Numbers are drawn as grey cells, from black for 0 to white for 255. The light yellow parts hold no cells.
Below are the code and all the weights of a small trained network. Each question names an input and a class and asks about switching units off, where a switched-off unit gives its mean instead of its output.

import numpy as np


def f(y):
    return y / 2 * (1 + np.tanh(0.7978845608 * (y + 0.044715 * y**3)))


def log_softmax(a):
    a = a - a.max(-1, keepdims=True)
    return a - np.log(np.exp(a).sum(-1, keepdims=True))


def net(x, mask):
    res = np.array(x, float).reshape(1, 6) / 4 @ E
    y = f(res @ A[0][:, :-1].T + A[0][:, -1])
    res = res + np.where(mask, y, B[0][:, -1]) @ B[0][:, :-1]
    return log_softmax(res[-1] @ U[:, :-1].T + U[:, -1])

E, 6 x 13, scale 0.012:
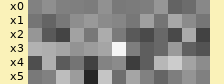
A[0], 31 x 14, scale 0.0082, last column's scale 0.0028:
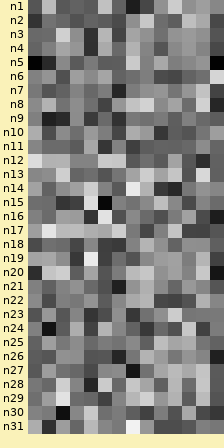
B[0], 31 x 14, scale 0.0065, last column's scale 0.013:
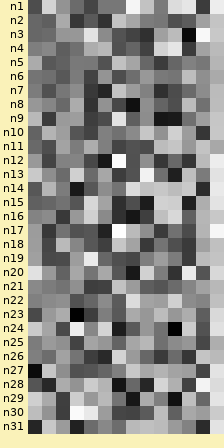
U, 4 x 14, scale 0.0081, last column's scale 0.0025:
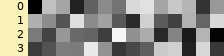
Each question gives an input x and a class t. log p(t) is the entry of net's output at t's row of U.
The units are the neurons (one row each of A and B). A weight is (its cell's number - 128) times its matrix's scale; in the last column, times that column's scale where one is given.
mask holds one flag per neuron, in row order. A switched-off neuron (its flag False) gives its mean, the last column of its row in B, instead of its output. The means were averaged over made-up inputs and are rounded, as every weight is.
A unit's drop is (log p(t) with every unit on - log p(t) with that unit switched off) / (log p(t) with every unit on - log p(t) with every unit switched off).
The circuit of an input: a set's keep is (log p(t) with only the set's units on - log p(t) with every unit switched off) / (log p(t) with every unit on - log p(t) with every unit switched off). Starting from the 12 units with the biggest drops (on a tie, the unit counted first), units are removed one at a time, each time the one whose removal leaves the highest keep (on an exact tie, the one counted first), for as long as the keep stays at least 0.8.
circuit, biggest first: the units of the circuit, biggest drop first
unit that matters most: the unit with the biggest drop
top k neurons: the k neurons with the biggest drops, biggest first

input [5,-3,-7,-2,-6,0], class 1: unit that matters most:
n29
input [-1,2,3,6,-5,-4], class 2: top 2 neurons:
n12, n17
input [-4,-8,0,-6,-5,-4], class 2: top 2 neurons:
n18, n9
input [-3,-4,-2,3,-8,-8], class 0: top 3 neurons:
n14, n31, n10
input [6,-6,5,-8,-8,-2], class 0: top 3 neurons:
n14, n31, n10
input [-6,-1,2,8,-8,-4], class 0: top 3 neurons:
n31, n14, n10
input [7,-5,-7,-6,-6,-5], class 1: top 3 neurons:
n29, n20, n13
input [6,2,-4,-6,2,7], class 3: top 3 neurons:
n28, n3, n4
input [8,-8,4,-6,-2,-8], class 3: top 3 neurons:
n15, n30, n11
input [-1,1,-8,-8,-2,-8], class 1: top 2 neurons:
n20, n13
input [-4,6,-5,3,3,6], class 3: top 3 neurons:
n28, n3, n24
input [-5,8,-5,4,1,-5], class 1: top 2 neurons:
n28, n20
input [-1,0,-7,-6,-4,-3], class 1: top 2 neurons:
n20, n29
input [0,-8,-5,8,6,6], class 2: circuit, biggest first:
n17
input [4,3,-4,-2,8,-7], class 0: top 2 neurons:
n1, n27
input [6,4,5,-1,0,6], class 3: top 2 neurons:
n16, n3
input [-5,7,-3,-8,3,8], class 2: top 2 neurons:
n26, n7
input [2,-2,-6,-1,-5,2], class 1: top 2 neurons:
n29, n13
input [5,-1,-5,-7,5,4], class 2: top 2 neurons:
n26, n2
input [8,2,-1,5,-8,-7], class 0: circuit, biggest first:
n14
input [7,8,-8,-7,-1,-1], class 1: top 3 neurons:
n20, n13, n29
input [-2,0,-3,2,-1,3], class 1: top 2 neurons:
n15, n29
